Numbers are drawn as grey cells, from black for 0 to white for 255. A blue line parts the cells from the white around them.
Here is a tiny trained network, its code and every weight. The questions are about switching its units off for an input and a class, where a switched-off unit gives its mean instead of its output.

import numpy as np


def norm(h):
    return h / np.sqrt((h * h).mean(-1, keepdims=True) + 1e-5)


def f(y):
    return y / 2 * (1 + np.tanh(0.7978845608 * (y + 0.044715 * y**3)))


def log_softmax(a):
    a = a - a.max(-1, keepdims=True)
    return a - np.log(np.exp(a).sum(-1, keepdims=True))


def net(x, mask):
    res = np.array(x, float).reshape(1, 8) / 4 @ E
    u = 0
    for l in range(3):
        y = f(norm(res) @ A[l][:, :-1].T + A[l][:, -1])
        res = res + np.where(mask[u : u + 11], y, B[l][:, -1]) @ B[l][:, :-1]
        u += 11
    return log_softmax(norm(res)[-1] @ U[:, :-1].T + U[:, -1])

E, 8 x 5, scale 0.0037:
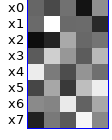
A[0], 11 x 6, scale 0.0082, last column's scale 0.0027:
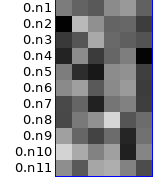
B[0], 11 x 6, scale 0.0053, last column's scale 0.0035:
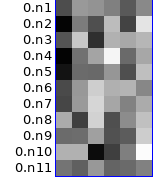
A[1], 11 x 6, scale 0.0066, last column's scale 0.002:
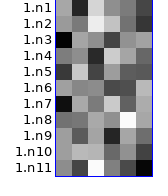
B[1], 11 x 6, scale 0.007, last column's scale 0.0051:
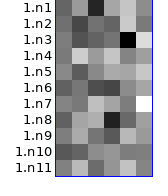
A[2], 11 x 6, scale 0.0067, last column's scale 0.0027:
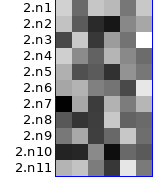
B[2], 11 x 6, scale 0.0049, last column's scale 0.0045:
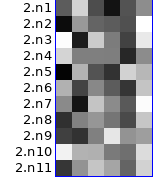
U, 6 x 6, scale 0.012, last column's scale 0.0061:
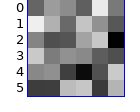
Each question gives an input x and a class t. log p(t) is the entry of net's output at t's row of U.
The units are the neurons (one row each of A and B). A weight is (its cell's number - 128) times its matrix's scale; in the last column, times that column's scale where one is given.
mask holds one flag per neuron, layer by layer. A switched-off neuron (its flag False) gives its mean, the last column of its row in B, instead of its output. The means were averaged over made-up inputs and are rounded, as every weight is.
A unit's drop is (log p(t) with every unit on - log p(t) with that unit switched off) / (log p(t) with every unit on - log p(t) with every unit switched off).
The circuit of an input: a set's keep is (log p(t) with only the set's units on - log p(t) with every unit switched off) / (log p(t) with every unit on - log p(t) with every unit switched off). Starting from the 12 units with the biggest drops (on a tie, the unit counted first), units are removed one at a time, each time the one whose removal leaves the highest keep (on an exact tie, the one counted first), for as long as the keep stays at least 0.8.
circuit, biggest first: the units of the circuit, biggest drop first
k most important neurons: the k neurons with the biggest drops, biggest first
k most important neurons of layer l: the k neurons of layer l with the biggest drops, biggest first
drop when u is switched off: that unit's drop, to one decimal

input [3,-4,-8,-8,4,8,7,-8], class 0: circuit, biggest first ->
1.n3, 2.n3
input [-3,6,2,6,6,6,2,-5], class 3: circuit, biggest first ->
2.n3
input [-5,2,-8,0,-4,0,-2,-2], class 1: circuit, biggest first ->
1.n3, 2.n8
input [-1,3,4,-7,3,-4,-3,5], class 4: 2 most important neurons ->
0.n10, 0.n8
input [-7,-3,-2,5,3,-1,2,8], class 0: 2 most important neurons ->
0.n8, 1.n2
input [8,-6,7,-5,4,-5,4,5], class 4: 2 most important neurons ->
0.n2, 0.n4
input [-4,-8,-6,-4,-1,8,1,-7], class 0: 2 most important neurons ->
1.n8, 0.n2
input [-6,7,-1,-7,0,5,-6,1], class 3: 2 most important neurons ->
0.n10, 0.n2
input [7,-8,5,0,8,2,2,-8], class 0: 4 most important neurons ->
1.n3, 0.n10, 1.n9, 1.n1
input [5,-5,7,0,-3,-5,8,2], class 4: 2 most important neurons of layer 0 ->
0.n3, 0.n4
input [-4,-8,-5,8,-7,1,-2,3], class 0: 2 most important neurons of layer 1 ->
1.n8, 1.n2
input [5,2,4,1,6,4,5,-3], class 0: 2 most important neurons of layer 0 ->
0.n2, 0.n5
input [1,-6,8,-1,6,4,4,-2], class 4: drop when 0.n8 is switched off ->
0.2
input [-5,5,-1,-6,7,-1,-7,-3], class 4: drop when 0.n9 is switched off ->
0.1
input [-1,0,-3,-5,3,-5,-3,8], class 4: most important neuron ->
0.n10
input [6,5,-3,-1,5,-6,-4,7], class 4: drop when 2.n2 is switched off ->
0.0
